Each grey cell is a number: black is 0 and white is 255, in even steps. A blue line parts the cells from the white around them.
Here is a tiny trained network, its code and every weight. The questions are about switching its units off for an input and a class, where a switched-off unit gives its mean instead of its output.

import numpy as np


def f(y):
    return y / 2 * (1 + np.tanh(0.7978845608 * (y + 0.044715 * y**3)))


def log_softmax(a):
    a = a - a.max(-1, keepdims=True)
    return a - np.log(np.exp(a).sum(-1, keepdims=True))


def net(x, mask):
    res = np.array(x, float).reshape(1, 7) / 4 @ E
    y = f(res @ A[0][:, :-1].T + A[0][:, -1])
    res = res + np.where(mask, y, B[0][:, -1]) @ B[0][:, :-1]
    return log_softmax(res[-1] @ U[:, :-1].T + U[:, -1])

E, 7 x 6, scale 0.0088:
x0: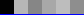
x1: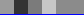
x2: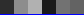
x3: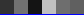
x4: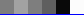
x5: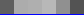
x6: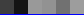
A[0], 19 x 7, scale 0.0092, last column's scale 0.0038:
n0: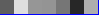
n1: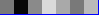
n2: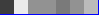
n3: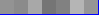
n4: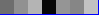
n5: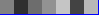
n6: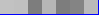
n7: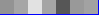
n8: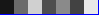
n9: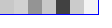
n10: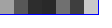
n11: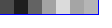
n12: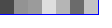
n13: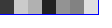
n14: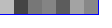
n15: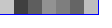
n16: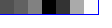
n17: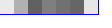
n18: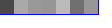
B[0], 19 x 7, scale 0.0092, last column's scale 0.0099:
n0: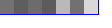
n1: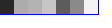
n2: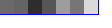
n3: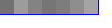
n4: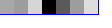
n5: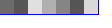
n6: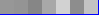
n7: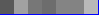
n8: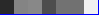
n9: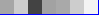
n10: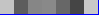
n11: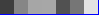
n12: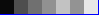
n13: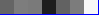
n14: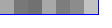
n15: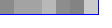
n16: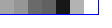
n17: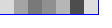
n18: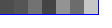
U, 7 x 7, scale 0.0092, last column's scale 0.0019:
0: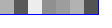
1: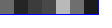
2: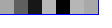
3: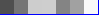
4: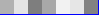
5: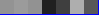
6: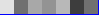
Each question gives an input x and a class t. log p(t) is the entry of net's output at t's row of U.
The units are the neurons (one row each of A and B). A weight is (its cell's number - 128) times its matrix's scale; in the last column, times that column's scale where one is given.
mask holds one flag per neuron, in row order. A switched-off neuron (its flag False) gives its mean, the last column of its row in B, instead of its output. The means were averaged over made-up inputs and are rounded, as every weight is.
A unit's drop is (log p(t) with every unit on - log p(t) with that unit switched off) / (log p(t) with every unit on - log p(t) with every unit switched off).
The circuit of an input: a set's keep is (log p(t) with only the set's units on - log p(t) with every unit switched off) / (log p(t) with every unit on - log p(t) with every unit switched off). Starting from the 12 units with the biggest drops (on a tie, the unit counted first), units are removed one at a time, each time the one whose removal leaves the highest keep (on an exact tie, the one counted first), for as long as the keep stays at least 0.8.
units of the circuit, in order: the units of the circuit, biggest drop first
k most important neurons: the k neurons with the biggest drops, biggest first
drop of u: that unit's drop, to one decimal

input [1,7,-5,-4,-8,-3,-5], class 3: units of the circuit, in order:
n1
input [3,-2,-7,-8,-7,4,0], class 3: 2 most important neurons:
n5, n12
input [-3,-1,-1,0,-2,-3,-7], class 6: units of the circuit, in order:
n10, n17
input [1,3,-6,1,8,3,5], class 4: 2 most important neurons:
n9, n16
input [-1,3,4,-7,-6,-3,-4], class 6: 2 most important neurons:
n16, n17
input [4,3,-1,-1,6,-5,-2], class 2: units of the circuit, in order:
n16, n4
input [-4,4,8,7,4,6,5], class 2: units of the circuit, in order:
n4, n16
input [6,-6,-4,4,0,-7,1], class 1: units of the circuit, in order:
n1, n9
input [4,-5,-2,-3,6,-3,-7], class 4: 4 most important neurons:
n9, n6, n17, n8
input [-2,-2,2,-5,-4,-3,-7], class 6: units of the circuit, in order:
n17, n10
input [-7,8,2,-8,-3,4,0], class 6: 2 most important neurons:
n17, n12
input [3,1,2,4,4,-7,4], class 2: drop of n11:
0.0
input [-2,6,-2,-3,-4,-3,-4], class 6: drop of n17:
0.2
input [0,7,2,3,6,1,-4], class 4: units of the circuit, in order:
n9
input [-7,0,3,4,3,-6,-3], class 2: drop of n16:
0.1
